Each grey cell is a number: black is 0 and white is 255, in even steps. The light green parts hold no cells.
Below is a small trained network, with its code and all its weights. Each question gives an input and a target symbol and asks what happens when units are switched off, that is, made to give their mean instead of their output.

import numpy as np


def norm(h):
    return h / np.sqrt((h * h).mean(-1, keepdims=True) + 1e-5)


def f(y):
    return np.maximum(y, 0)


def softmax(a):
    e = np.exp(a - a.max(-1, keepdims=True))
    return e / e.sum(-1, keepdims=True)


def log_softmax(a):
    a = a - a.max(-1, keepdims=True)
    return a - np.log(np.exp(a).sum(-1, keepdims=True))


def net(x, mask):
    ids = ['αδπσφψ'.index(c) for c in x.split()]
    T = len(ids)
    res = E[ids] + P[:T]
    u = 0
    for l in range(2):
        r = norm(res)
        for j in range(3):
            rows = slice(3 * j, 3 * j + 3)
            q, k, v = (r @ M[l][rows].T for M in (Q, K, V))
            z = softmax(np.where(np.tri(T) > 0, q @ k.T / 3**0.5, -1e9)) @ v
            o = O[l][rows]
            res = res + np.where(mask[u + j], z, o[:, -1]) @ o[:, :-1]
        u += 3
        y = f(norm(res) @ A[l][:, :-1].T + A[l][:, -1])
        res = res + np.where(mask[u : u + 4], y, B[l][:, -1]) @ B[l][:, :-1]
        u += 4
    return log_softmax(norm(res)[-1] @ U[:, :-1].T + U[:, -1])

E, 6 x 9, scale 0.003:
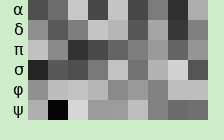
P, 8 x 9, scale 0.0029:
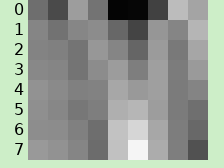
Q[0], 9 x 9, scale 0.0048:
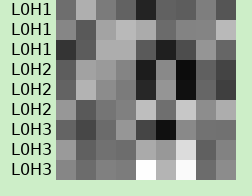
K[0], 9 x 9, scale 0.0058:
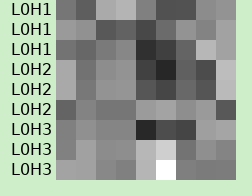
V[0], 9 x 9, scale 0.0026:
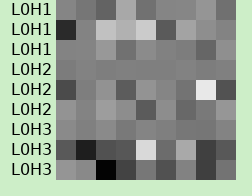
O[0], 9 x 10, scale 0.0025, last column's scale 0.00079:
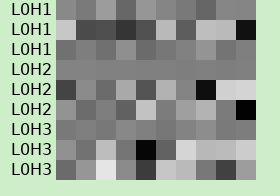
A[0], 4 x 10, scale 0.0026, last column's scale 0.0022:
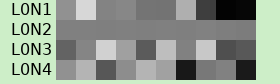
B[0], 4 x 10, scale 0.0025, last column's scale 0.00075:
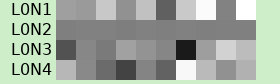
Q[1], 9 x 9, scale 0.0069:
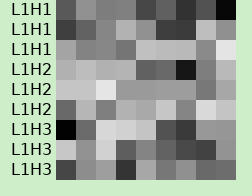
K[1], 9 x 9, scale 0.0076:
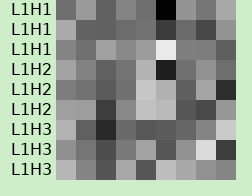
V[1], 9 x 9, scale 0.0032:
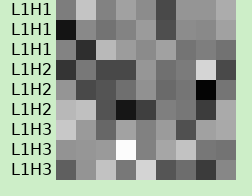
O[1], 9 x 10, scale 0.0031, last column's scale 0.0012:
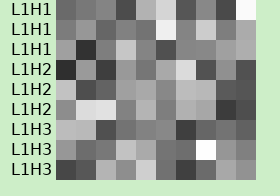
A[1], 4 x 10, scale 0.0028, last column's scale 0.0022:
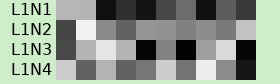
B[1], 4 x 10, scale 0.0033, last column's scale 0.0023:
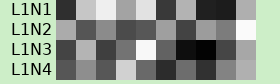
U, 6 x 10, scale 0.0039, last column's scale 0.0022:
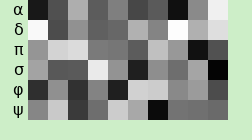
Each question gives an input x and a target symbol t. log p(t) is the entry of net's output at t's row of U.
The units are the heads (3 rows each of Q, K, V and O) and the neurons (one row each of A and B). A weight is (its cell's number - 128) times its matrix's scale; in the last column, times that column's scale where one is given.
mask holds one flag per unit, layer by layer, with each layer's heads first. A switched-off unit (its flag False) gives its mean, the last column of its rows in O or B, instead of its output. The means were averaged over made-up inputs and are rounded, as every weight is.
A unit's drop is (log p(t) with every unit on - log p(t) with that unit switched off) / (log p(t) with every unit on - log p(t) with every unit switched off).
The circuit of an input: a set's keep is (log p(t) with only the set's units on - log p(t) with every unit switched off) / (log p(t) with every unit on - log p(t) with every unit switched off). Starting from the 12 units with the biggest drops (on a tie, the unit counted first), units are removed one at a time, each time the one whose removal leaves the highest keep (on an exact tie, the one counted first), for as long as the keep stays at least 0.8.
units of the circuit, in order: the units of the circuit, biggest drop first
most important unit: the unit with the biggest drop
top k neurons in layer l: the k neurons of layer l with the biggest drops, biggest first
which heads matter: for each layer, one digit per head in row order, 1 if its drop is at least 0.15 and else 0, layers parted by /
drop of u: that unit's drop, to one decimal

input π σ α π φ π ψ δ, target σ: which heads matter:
000 / 100
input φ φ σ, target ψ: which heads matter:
001 / 101
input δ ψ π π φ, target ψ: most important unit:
L0H3
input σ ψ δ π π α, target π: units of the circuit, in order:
(L0H3; L1H3; L0H2)
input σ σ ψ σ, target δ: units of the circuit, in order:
(L1H2; L0H1)
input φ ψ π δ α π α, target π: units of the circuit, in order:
(L0H3; L1H3; L1H2)
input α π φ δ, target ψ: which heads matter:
001 / 100
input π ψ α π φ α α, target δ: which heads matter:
101 / 001
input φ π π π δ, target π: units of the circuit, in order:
(L0H3; L0H2)
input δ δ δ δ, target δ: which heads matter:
000 / 000
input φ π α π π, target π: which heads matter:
001 / 000
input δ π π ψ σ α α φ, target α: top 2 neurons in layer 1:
(L1N3; L1N4)
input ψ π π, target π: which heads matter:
000 / 000
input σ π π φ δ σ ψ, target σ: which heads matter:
000 / 100
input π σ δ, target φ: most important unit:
L1H1
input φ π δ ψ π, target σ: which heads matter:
000 / 000
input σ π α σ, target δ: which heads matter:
000 / 010
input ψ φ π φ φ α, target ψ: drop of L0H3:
0.5
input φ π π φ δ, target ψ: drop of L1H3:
0.1
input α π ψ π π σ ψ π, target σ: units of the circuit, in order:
(L1H1)
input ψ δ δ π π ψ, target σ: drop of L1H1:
0.2
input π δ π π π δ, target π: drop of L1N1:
0.0
